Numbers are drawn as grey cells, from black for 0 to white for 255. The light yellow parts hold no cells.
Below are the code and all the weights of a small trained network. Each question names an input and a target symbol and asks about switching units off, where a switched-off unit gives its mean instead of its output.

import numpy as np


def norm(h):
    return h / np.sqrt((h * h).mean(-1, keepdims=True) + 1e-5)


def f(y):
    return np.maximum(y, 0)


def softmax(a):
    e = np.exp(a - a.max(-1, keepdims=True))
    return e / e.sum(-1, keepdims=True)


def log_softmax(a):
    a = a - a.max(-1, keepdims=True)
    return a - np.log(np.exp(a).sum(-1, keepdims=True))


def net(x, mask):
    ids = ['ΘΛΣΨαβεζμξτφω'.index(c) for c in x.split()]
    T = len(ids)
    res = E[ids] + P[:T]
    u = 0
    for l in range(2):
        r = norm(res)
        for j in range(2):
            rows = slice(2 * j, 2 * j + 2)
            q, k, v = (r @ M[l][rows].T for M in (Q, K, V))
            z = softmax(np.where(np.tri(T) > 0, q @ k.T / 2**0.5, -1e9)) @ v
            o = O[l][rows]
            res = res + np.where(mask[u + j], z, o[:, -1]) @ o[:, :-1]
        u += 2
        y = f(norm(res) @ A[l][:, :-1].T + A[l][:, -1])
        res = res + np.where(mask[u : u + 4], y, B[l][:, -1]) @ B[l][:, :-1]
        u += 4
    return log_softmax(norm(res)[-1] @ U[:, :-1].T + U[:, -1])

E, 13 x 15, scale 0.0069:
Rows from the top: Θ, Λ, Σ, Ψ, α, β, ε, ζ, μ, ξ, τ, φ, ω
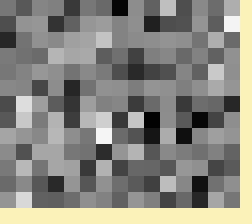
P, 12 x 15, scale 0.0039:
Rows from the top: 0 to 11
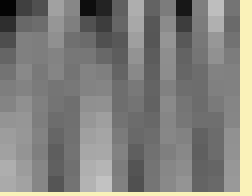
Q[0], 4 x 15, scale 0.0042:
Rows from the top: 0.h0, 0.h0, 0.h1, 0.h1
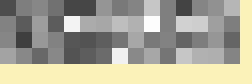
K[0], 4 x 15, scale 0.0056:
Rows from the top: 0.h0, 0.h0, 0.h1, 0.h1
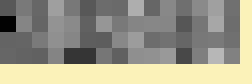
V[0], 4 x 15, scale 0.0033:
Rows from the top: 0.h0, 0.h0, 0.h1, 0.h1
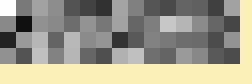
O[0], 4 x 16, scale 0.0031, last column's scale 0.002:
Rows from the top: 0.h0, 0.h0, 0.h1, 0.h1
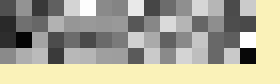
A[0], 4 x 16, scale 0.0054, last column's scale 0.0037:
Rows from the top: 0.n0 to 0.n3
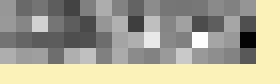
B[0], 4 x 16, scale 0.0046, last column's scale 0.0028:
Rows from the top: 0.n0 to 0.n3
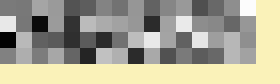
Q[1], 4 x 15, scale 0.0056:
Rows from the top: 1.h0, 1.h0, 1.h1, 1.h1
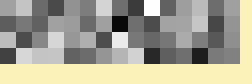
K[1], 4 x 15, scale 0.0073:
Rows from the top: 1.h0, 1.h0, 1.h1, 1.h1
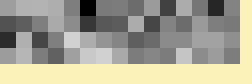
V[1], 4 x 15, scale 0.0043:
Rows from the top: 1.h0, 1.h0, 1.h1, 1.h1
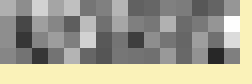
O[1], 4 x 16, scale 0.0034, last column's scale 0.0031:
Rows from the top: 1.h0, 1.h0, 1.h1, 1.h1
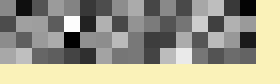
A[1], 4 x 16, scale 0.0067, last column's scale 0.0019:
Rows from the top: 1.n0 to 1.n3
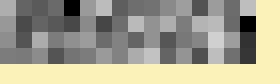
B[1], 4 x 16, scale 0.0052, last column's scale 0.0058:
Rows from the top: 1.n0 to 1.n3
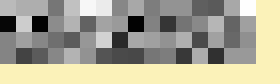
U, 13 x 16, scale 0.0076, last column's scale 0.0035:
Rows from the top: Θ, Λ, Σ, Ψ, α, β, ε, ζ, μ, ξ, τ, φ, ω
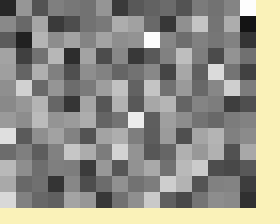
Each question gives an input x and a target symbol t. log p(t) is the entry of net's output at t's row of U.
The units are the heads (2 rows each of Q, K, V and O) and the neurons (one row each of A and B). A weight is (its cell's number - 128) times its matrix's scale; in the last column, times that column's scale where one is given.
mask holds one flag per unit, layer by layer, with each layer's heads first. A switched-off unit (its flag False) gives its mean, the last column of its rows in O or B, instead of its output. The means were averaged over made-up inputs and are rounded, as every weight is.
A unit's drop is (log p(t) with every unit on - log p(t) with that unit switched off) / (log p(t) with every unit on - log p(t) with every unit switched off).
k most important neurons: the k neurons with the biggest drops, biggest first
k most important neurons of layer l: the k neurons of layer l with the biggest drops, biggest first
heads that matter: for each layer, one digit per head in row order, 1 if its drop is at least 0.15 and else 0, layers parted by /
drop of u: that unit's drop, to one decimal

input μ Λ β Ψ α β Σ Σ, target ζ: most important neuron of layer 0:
0.n1
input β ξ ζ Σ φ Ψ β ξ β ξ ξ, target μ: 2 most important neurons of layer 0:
0.n3, 0.n0
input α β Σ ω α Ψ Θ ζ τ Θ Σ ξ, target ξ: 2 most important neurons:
0.n0, 1.n1
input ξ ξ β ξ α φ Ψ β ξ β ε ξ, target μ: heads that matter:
01 / 10
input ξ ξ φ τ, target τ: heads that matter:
01 / 01
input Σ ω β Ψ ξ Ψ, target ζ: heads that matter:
00 / 01
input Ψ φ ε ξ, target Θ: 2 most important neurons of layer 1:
1.n1, 1.n0
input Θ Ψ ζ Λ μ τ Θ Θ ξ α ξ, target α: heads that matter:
10 / 01
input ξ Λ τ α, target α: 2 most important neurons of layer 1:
1.n2, 1.n1
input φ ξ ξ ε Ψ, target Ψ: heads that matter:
00 / 01
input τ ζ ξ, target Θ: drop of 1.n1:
0.6
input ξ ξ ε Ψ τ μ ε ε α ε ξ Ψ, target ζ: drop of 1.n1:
0.2
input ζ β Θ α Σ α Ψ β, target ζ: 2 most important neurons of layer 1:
1.n0, 1.n1
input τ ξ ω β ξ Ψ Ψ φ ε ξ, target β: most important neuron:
0.n3
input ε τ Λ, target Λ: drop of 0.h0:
0.3
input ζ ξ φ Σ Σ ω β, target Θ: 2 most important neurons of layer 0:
0.n2, 0.n1
